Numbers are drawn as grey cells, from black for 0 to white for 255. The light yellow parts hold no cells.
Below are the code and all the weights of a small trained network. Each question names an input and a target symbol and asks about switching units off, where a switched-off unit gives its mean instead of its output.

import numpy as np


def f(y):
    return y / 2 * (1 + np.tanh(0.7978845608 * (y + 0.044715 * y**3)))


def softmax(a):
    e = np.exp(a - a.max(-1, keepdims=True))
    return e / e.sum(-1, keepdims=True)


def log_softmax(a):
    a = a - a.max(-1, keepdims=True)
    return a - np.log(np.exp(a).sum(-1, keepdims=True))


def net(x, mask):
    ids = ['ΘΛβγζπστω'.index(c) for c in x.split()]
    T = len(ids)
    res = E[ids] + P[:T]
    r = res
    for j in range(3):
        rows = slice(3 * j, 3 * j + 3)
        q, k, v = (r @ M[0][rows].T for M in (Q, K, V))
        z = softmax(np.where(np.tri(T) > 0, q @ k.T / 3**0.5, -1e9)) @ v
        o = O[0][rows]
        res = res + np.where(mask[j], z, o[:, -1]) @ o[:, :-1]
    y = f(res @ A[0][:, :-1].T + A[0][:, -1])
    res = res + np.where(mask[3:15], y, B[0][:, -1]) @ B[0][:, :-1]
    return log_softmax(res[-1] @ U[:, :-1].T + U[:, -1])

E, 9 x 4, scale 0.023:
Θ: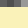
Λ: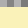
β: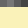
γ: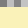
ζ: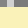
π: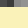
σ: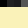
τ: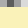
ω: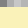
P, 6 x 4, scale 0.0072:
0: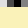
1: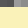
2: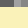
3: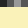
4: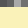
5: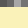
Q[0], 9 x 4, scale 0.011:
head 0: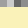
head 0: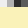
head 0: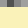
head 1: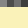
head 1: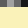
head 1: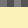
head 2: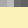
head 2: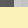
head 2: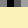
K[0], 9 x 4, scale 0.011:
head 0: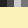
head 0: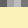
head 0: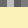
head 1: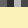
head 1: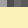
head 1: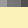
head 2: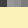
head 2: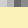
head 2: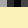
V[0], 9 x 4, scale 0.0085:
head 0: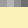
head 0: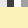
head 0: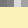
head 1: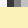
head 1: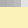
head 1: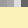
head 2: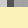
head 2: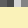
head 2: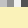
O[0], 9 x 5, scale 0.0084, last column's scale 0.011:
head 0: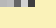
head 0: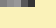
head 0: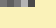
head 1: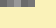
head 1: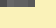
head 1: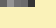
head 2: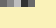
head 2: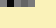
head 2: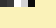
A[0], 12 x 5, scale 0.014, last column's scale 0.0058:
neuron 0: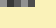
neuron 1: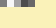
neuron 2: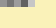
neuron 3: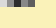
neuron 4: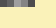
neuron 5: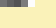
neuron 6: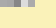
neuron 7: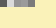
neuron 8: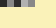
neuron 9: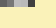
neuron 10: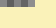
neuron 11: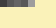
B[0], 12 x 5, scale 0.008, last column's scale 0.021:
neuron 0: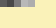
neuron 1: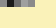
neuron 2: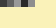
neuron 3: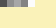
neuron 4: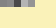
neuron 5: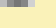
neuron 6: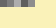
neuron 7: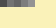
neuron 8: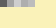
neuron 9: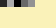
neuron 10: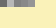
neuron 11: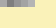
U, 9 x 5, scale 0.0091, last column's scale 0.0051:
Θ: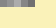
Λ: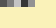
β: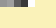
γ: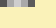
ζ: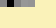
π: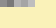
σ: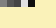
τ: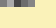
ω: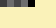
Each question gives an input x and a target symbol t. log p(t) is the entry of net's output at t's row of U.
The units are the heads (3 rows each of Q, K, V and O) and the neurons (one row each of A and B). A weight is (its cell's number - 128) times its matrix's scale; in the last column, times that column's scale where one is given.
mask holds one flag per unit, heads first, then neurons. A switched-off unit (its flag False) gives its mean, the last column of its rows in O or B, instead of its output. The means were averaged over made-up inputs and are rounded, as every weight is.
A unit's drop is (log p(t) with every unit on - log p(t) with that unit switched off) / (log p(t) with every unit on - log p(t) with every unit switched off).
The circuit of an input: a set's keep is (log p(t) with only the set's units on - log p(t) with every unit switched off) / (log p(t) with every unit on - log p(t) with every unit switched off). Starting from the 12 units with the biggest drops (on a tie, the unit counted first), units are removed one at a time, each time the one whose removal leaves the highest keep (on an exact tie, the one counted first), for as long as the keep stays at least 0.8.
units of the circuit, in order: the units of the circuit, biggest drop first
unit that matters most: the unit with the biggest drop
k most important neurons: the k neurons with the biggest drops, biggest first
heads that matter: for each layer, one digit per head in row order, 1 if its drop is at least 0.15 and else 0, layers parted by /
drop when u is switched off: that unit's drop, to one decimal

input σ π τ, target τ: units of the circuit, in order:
(head 2)
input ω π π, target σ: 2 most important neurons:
(neuron 4; neuron 9)
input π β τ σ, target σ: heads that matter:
001
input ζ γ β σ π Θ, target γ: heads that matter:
101
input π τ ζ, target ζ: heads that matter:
000
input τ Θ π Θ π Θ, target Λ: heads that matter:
101
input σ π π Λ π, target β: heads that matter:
001
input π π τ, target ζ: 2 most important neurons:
(neuron 3; neuron 8)
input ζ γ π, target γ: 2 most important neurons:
(neuron 8; neuron 6)
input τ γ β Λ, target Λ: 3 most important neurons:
(neuron 2; neuron 5; neuron 0)
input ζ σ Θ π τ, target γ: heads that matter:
101
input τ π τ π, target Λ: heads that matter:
101
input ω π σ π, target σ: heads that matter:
001
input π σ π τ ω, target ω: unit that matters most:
neuron 9
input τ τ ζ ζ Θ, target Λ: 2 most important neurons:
(neuron 2; neuron 0)
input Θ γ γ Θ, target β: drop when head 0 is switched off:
0.2
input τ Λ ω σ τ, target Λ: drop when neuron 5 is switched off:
0.1
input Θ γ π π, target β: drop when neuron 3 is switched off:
0.2
